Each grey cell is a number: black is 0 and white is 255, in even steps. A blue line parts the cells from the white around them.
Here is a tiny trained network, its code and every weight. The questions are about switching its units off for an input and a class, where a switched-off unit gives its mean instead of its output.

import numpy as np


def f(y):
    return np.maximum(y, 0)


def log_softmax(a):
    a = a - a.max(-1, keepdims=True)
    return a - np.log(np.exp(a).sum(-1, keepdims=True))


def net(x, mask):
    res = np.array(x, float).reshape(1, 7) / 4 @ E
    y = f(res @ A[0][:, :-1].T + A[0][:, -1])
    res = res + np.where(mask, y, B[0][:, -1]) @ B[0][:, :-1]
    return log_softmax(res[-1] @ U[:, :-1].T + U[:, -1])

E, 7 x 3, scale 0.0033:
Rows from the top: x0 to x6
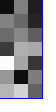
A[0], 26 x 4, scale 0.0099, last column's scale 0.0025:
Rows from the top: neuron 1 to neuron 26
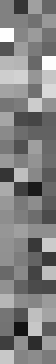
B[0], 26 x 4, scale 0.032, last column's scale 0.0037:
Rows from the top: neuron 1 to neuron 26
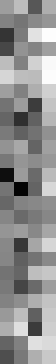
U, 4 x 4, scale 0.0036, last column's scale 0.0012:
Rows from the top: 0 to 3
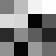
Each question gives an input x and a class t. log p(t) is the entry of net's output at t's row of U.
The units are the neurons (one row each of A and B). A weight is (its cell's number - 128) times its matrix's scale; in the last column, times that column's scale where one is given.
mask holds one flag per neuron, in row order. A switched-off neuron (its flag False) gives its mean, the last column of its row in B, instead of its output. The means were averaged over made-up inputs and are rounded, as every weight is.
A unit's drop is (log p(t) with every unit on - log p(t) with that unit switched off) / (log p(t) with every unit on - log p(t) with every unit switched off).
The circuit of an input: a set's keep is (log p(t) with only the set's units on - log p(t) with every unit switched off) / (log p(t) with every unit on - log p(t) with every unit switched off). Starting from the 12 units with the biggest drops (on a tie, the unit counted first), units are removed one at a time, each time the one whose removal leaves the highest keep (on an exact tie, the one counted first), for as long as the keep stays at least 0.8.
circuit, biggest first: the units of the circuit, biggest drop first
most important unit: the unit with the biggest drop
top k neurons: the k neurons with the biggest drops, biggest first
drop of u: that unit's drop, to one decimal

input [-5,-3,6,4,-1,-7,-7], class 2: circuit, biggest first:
[neuron 13; neuron 5; neuron 8]
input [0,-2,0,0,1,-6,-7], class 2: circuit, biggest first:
[neuron 6; neuron 5; neuron 25]
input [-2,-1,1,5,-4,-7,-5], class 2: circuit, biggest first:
[neuron 13; neuron 6; neuron 5]
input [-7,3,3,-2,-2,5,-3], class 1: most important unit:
neuron 24
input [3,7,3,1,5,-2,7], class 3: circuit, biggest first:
[neuron 14; neuron 18]
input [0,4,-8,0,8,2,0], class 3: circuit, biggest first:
[neuron 14; neuron 9]
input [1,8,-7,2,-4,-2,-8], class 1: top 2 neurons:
[neuron 3; neuron 24]
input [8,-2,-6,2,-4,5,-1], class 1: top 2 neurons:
[neuron 3; neuron 24]
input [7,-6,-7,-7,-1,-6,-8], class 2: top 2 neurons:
[neuron 6; neuron 5]
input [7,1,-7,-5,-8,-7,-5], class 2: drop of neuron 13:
0.3
